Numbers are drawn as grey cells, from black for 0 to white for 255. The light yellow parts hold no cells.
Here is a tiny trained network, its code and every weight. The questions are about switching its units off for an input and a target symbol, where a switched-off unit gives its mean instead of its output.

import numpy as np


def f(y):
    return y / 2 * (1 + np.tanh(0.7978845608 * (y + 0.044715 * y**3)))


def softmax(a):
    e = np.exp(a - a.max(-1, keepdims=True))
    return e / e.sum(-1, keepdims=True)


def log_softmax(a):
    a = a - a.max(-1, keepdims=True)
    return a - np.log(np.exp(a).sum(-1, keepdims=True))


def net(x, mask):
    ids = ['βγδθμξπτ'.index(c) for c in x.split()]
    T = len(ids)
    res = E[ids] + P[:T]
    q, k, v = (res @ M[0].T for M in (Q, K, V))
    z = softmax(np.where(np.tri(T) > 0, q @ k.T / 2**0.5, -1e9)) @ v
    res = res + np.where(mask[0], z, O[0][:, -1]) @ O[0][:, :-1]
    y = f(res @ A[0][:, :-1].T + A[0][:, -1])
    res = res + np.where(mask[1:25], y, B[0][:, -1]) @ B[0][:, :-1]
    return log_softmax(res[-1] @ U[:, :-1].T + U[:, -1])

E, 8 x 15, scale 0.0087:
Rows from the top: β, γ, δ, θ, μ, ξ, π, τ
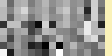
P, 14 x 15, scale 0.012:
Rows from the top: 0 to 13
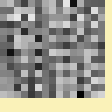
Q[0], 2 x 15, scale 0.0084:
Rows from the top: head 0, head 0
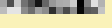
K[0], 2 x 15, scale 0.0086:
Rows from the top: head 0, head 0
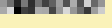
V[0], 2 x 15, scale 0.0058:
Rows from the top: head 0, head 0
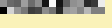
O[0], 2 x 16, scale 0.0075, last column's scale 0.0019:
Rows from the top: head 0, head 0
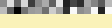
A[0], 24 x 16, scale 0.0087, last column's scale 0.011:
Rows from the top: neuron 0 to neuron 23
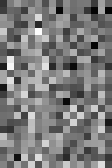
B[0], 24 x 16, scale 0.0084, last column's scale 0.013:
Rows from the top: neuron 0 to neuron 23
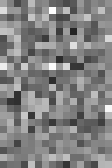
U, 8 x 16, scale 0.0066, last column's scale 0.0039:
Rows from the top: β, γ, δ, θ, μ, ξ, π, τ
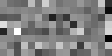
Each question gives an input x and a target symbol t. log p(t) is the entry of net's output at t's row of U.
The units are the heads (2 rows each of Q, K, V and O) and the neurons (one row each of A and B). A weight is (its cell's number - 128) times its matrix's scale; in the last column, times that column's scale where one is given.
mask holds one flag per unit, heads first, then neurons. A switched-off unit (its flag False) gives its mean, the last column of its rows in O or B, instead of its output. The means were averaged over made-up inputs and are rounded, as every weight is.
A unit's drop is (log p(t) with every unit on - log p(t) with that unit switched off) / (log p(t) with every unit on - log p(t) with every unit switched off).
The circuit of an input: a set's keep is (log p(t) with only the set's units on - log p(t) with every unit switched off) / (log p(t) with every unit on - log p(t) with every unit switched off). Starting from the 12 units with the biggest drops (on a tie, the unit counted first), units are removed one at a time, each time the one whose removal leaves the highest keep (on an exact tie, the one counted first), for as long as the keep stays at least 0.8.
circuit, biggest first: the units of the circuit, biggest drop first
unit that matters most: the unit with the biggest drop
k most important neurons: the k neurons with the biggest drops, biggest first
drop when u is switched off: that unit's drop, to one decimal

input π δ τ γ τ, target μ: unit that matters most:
head 0
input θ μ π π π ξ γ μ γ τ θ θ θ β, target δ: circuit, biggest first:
(head 0; neuron 17; neuron 23)
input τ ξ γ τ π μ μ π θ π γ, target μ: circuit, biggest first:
(neuron 15; head 0)
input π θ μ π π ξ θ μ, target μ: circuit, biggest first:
(head 0; neuron 15)
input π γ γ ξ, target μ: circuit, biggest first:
(head 0; neuron 15)
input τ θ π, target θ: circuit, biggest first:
(neuron 16; head 0; neuron 1)
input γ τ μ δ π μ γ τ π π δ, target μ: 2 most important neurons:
(neuron 15; neuron 16)
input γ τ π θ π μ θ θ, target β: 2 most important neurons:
(neuron 23; neuron 5)
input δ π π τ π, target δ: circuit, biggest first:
(head 0; neuron 14)
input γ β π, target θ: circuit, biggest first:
(neuron 16; head 0)
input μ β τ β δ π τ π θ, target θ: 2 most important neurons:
(neuron 9; neuron 12)
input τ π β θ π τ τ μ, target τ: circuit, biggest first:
(head 0; neuron 13)
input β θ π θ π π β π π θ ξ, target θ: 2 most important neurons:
(neuron 4; neuron 15)
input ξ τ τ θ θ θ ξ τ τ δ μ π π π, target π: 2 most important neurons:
(neuron 15; neuron 23)
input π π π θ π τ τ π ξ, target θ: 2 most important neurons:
(neuron 4; neuron 22)
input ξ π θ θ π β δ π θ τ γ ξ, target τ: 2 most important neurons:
(neuron 13; neuron 5)
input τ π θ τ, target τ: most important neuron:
(neuron 13)
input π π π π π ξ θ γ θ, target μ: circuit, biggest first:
(neuron 5; head 0)
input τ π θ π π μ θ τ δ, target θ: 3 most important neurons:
(neuron 4; neuron 23; neuron 11)
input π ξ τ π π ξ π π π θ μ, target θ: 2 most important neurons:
(neuron 4; neuron 22)
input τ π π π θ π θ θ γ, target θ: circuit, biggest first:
(neuron 4)
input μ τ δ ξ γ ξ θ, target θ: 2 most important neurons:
(neuron 9; neuron 5)
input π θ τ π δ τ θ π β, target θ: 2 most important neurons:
(neuron 4; neuron 23)
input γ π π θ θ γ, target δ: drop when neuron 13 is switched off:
0.0
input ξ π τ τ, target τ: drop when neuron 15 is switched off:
0.1
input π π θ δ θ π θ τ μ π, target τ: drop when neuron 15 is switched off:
0.1
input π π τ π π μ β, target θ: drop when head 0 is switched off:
0.3
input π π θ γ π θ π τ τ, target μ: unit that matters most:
neuron 15
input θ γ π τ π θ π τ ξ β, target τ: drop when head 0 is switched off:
1.5
